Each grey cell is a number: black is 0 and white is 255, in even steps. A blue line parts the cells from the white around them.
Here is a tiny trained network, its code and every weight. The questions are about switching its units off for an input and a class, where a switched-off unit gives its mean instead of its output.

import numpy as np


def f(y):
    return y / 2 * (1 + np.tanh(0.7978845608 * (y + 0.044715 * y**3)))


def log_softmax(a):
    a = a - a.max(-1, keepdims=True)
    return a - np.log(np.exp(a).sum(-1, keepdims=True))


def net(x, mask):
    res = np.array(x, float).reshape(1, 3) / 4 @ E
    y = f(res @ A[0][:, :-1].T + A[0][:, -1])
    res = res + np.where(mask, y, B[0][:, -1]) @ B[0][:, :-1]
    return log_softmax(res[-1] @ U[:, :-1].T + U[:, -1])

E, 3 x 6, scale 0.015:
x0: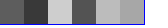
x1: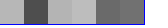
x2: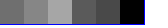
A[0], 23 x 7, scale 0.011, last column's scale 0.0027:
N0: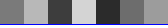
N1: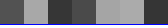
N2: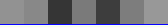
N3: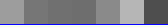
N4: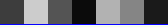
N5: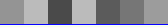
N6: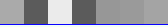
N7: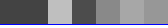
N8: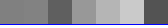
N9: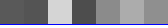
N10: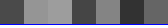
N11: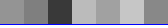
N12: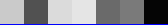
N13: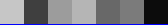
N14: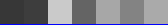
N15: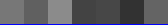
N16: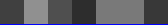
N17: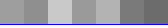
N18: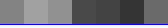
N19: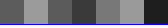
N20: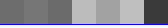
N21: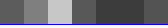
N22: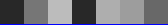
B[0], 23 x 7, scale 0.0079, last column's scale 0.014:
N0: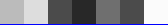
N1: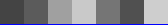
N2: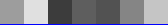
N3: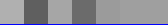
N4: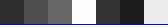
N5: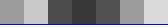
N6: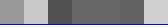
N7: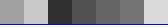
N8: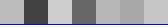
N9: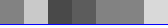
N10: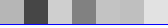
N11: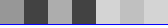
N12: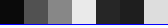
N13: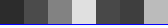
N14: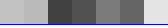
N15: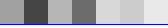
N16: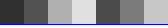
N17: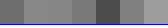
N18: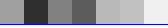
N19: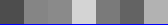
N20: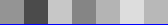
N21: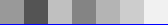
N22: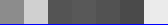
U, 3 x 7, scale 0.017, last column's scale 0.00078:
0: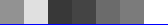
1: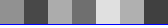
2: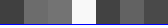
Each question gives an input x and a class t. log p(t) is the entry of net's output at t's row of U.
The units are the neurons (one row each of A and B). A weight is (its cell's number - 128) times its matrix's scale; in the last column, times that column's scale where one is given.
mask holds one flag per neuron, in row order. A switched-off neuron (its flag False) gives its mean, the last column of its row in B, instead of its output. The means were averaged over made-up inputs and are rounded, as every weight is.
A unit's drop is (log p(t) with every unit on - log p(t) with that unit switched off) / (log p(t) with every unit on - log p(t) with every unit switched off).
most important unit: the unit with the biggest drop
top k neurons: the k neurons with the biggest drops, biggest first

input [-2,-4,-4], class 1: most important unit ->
N11
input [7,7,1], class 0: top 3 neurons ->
N14; N6; N7
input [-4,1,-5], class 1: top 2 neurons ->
N11; N22
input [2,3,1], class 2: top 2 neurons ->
N0; N5
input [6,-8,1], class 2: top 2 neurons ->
N4; N16
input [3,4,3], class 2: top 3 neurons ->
N12; N0; N5
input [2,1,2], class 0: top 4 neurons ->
N11; N8; N20; N18
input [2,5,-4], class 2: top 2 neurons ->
N12; N13
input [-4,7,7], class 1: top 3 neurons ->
N15; N18; N21
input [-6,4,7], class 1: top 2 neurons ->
N15; N18
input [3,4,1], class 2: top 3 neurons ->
N12; N0; N5
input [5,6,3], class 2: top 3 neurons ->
N12; N13; N0
